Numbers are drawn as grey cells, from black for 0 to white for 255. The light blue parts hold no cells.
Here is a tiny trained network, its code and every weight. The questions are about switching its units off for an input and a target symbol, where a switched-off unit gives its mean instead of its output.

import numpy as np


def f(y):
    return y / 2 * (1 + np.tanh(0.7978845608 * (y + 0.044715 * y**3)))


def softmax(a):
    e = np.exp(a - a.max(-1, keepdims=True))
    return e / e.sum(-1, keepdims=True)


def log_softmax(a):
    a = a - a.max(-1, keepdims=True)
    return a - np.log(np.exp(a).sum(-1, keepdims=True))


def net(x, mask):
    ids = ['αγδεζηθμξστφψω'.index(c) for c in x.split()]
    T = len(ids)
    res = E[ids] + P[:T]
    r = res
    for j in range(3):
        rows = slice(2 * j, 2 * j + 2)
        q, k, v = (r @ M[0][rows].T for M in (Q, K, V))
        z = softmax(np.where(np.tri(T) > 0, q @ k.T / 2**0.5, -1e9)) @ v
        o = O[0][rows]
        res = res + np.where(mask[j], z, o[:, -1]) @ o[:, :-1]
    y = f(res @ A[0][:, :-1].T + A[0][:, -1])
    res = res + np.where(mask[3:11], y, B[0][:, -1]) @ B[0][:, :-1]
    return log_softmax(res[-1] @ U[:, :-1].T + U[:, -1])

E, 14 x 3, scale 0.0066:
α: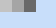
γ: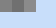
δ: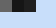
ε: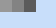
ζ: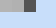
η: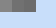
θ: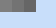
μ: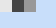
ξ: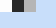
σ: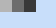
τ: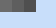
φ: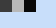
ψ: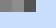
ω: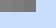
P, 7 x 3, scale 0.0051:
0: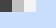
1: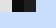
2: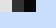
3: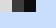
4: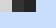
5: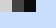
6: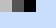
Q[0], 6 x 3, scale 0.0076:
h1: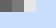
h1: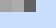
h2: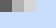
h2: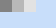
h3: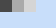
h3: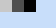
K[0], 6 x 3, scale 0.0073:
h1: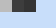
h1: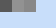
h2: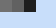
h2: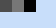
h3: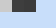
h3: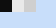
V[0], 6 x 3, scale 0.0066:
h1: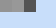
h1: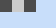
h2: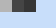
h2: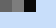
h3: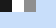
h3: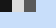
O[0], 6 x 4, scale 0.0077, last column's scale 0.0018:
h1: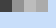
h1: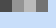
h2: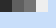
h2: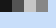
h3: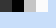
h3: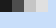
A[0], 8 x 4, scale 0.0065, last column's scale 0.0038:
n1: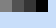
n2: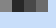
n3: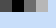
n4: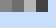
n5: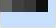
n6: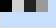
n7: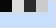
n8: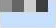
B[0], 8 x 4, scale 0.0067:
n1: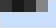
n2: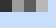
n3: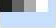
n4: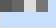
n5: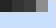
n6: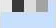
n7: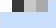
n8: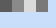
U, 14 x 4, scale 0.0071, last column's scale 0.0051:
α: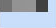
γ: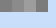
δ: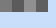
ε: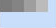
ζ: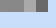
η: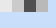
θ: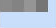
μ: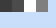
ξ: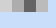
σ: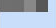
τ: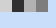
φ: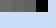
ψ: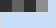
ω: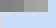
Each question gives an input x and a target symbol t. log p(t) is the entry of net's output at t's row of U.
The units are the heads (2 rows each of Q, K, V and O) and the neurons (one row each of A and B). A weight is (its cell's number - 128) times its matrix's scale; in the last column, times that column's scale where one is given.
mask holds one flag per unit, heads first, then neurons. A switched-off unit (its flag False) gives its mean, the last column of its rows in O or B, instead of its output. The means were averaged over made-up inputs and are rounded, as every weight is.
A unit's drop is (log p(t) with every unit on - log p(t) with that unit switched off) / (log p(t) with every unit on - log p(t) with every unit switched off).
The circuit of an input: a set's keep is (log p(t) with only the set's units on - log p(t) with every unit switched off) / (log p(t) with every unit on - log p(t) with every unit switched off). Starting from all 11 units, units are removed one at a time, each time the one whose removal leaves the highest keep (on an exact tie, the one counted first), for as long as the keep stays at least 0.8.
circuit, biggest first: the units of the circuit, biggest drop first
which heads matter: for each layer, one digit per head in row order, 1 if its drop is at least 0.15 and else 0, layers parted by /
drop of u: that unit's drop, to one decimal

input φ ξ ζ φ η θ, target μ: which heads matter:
011
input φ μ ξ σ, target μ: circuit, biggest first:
h3, n3
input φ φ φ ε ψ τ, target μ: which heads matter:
011
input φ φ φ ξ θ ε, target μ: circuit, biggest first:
h3, h2, n3
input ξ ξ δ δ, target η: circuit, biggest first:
h3, h2
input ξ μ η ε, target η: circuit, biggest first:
h3, n3
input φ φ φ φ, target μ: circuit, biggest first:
h3, h2, n3
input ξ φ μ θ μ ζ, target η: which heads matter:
001
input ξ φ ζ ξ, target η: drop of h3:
0.8
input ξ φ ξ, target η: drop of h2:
0.1
